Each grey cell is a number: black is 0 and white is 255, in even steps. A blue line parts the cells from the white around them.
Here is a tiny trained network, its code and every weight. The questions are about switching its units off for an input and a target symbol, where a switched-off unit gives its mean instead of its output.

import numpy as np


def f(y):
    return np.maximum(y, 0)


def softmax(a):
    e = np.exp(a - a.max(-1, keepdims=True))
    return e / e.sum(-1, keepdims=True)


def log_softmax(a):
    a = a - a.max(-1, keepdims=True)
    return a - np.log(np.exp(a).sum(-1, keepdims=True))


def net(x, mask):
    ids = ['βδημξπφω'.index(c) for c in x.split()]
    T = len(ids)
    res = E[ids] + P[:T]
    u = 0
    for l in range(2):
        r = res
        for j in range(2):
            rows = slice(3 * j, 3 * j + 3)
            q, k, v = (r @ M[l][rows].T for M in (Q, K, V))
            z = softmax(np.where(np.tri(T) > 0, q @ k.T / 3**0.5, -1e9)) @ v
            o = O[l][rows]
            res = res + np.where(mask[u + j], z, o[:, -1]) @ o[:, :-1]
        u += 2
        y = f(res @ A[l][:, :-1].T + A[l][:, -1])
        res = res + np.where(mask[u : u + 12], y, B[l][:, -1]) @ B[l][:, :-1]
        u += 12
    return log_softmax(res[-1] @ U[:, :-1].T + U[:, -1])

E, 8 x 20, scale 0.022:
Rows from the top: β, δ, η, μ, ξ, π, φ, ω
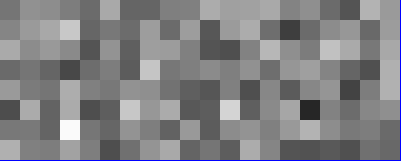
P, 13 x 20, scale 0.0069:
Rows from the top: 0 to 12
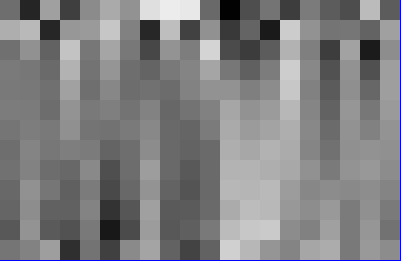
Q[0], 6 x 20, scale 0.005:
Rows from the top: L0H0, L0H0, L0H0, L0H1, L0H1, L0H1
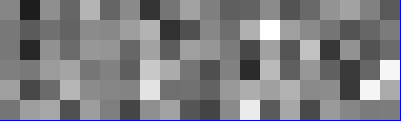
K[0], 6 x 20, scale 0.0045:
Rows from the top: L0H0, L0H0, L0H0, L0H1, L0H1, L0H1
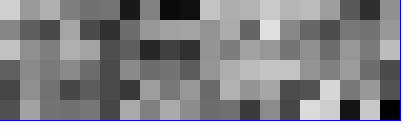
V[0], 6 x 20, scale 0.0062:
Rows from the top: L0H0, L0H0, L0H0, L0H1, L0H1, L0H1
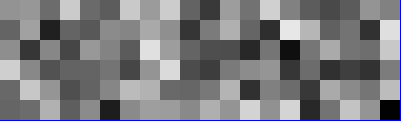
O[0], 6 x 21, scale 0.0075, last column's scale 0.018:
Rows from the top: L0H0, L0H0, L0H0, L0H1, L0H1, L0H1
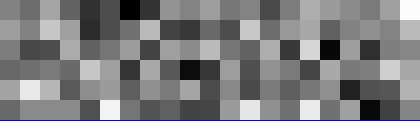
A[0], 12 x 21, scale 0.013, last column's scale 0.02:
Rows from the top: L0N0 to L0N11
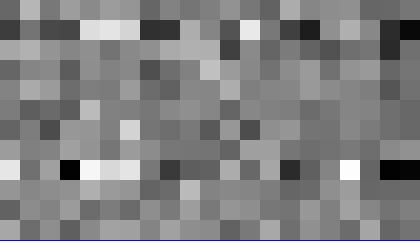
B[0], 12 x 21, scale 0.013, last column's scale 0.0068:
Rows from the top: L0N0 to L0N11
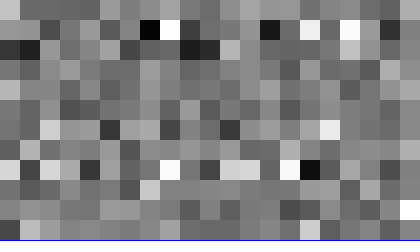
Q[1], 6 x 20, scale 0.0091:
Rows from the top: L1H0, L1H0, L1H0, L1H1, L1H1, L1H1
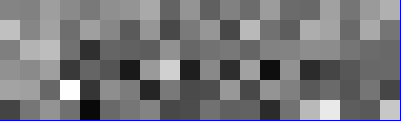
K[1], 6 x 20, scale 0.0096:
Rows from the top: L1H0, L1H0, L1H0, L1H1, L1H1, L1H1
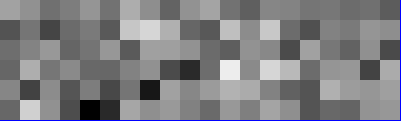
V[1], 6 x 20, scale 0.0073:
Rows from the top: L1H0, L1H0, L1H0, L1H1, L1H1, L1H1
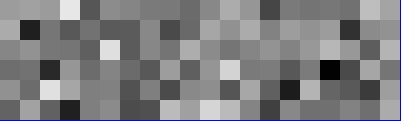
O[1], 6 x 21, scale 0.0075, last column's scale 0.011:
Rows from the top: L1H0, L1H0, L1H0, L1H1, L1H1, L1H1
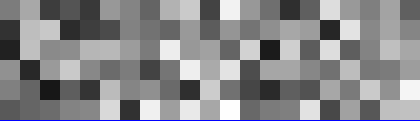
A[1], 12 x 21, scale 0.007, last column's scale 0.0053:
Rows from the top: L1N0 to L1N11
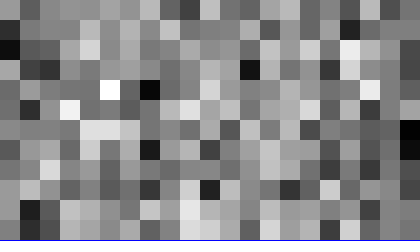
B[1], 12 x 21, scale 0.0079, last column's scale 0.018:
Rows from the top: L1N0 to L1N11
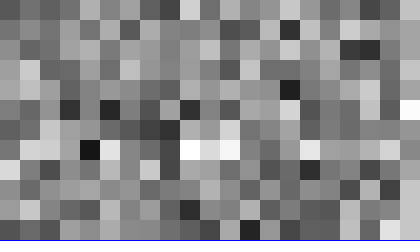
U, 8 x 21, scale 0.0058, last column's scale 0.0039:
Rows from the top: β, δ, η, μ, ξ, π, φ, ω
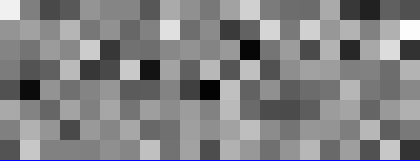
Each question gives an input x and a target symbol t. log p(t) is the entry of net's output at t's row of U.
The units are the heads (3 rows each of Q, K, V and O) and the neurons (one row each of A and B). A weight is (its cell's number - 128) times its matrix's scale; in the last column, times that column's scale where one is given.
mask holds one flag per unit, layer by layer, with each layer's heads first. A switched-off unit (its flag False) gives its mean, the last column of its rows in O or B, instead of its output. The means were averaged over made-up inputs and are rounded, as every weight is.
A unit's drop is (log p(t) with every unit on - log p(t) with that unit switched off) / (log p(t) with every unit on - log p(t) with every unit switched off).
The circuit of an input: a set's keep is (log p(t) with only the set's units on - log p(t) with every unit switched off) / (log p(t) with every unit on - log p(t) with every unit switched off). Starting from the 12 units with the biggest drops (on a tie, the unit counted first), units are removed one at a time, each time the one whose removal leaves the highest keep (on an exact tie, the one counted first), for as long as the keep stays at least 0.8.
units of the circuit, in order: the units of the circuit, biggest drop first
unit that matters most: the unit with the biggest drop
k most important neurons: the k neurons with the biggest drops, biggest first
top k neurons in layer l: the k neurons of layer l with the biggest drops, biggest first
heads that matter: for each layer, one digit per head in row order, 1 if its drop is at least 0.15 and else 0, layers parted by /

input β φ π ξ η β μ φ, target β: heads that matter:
10 / 11
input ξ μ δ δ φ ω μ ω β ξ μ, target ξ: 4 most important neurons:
(L1N11 L1N5 L0N7 L1N10)
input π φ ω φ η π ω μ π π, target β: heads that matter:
01 / 10
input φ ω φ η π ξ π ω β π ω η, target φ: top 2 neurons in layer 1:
(L1N9 L1N11)
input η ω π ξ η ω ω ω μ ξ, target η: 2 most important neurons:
(L0N6 L1N6)
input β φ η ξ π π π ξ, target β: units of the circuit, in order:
(L0H1 L0N11 L0H0 L1H0)
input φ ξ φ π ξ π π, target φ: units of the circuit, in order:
(L0H1 L1H0 L1N9)
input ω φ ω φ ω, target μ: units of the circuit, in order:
(L1H1)
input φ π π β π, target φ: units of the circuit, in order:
(L1N9 L1H0 L0H1 L0H0)
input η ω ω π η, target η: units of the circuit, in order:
(L1N6 L1H0 L0H0)
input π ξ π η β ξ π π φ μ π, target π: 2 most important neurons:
(L1N5 L0N4)
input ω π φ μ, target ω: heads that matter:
01 / 11
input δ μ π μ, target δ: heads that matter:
10 / 01
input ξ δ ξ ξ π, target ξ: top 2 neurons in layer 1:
(L1N11 L1N5)
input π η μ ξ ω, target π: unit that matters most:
L0H1
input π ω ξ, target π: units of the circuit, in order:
(L0H1 L0H0 L1H1 L1N5)
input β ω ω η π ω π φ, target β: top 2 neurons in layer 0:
(L0N11 L0N0)
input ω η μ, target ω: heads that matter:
00 / 01
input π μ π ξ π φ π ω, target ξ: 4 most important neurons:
(L0N2 L1N3 L1N8 L1N2)
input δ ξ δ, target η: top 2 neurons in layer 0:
(L0N6 L0N10)
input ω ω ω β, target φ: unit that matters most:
L1N5
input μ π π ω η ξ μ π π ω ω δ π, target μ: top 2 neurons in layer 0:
(L0N7 L0N4)
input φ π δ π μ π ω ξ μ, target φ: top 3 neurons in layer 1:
(L1N9 L1N11 L1N8)
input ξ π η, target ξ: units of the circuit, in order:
(L1N11 L1N5 L1H1 L0H0)
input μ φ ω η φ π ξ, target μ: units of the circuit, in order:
(L1H1 L0H0 L0N6)
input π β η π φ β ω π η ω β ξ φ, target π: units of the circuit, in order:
(L0N10 L1N5)
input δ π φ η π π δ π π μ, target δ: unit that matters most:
L0H0
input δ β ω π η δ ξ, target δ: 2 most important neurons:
(L0N6 L1N1)
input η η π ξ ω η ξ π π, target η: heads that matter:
11 / 10
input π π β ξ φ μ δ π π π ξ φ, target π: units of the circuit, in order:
(L1N5 L0N10)
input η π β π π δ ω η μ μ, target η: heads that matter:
11 / 10
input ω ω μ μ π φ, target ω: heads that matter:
11 / 11
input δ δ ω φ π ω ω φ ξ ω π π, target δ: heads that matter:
10 / 11
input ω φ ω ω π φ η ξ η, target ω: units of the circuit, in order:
(L0H0 L1N10 L1H1)
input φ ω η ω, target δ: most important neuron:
(L1N0)
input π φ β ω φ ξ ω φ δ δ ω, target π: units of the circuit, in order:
(L0H0 L1H1 L1N5)
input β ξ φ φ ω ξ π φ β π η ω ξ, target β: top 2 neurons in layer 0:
(L0N11 L0N7)
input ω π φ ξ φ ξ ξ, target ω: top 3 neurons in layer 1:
(L1N11 L1N10 L1N7)
